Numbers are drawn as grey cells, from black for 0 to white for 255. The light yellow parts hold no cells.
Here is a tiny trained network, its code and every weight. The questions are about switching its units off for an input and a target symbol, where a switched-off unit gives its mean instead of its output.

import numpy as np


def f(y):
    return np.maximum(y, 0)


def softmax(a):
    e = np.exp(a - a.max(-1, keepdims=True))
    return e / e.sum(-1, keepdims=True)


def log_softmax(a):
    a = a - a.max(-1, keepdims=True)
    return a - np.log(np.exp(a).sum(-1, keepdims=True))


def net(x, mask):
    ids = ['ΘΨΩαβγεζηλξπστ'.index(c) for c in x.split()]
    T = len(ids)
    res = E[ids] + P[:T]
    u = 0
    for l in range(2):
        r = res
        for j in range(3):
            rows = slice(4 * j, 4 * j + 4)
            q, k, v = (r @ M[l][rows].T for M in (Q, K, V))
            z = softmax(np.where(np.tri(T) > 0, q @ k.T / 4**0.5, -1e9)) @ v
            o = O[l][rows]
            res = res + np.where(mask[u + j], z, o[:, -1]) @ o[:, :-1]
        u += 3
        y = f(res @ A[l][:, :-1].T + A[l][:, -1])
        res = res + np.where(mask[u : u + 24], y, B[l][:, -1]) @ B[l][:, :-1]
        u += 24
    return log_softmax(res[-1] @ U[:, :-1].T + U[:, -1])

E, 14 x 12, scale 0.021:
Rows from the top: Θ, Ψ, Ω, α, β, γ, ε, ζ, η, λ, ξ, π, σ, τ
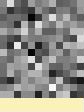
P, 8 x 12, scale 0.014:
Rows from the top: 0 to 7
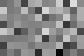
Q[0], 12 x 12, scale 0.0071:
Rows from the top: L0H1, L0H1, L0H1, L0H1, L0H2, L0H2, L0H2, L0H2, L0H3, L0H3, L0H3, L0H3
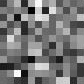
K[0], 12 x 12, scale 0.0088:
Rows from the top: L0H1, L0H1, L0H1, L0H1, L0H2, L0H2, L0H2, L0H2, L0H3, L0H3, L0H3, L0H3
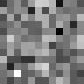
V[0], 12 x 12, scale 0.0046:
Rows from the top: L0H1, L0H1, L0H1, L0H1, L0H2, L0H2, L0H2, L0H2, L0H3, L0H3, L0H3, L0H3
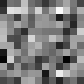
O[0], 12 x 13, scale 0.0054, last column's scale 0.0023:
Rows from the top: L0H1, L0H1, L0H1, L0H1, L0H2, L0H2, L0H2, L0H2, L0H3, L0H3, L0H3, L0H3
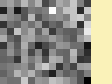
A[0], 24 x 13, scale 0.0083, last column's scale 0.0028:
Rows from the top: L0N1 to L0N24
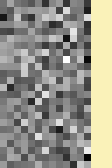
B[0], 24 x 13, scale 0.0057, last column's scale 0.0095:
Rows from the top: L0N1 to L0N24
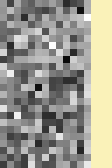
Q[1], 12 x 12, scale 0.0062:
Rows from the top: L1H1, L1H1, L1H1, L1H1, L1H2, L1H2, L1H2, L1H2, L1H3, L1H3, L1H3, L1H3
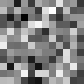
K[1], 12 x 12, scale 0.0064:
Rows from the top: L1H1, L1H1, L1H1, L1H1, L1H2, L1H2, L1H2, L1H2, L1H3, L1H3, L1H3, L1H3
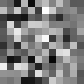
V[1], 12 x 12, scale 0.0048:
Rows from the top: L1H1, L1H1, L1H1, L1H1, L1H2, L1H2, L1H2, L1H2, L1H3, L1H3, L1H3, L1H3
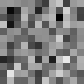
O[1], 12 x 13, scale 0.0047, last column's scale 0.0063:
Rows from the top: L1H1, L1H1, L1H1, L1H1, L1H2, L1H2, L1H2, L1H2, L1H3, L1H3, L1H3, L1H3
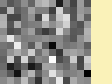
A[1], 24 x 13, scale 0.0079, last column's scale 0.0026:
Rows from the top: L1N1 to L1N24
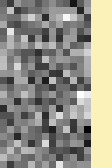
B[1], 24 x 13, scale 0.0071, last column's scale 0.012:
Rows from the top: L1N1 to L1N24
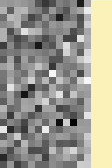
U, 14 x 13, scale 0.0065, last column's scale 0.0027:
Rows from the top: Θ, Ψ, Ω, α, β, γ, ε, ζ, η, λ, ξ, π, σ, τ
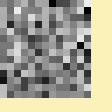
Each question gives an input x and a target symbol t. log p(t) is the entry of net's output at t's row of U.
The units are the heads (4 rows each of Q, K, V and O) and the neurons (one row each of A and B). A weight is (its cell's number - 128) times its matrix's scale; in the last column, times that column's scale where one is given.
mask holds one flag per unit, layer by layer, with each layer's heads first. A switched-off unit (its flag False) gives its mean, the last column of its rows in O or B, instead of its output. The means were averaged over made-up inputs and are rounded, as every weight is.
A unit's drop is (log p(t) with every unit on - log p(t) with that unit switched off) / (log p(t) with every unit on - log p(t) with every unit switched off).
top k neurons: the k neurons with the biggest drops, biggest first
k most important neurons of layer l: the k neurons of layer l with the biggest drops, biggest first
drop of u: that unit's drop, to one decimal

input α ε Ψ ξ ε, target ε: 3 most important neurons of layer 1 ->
(L1N11 L1N12 L1N23)
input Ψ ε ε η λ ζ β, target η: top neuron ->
(L1N18)
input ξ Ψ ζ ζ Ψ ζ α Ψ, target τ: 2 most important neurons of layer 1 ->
(L1N6 L1N2)
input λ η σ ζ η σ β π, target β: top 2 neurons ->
(L0N14 L1N24)
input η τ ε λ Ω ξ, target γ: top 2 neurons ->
(L1N3 L0N4)
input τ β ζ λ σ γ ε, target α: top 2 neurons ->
(L0N3 L1N16)
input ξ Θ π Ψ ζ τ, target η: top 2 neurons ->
(L0N9 L0N7)
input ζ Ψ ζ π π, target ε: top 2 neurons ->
(L0N18 L1N12)
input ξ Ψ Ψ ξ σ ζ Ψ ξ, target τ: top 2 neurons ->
(L1N6 L0N6)
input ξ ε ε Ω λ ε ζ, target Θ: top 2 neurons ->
(L0N1 L0N24)
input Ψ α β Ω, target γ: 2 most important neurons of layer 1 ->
(L1N9 L1N12)
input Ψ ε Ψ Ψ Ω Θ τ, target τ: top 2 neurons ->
(L0N18 L1N22)
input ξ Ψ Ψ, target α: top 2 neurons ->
(L1N19 L0N24)
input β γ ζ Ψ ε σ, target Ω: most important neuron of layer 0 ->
(L0N2)
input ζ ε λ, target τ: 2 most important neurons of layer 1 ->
(L1N6 L1N11)
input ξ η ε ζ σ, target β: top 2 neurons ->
(L1N9 L1N10)
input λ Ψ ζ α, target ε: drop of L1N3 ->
0.3
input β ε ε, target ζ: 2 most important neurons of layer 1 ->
(L1N11 L1N12)
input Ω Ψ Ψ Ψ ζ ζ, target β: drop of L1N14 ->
0.2
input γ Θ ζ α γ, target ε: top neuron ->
(L0N14)
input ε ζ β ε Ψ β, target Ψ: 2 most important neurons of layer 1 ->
(L1N12 L1N14)
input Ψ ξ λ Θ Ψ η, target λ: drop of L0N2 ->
0.1
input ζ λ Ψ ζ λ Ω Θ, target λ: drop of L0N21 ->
0.0
